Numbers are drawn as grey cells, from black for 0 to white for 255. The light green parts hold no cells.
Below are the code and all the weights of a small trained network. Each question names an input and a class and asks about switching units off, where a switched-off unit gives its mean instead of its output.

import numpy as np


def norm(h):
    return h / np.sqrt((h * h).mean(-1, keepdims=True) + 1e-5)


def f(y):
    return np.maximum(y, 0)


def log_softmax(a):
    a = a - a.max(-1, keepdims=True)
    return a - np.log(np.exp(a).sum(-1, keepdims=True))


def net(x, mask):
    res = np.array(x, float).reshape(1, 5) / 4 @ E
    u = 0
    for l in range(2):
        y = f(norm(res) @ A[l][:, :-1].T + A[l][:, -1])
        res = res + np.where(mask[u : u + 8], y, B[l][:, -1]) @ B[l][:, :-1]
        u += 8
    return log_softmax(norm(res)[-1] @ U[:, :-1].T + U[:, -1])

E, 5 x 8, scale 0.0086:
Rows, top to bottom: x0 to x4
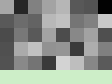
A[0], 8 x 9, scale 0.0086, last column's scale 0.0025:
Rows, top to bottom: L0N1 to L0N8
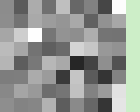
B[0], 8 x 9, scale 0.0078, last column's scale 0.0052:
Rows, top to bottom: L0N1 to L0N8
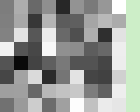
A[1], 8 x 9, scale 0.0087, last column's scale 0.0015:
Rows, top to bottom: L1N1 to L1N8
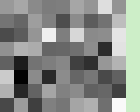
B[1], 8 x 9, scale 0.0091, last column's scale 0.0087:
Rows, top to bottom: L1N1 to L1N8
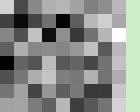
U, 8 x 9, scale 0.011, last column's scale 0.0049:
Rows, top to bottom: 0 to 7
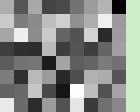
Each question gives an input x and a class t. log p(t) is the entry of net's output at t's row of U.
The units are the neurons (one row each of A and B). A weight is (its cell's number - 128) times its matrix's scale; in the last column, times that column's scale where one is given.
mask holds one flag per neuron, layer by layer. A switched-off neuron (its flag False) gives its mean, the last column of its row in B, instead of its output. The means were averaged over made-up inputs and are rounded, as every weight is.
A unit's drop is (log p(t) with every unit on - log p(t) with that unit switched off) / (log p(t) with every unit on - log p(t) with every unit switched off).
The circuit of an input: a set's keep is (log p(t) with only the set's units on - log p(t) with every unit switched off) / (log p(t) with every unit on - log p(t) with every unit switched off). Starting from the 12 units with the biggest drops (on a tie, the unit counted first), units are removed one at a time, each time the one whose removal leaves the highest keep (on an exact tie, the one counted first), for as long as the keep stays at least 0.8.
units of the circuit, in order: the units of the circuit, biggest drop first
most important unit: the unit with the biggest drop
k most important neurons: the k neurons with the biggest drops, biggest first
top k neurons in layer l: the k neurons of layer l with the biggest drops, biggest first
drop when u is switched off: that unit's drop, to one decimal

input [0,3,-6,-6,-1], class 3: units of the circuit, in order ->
[L0N5, L1N5]
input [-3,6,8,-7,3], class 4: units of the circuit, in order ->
[L1N3, L1N8]
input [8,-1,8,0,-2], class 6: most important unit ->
L0N8
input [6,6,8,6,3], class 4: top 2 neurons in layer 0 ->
[L0N8, L0N4]
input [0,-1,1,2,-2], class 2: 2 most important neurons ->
[L0N3, L1N4]
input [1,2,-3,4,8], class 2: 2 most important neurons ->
[L0N8, L0N3]
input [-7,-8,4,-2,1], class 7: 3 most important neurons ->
[L0N4, L0N7, L1N6]
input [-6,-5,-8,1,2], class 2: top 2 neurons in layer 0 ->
[L0N3, L0N8]
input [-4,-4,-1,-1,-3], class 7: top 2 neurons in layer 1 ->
[L1N6, L1N8]
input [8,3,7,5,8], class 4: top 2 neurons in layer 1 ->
[L1N8, L1N3]
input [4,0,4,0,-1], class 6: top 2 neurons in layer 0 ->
[L0N6, L0N8]
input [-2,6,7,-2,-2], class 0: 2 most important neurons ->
[L0N5, L1N3]
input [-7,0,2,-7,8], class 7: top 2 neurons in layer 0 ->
[L0N4, L0N8]
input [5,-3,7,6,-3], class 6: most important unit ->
L0N6
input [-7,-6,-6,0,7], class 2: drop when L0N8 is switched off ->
0.2
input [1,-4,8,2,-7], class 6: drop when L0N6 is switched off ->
0.3
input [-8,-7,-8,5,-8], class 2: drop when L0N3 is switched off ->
0.8
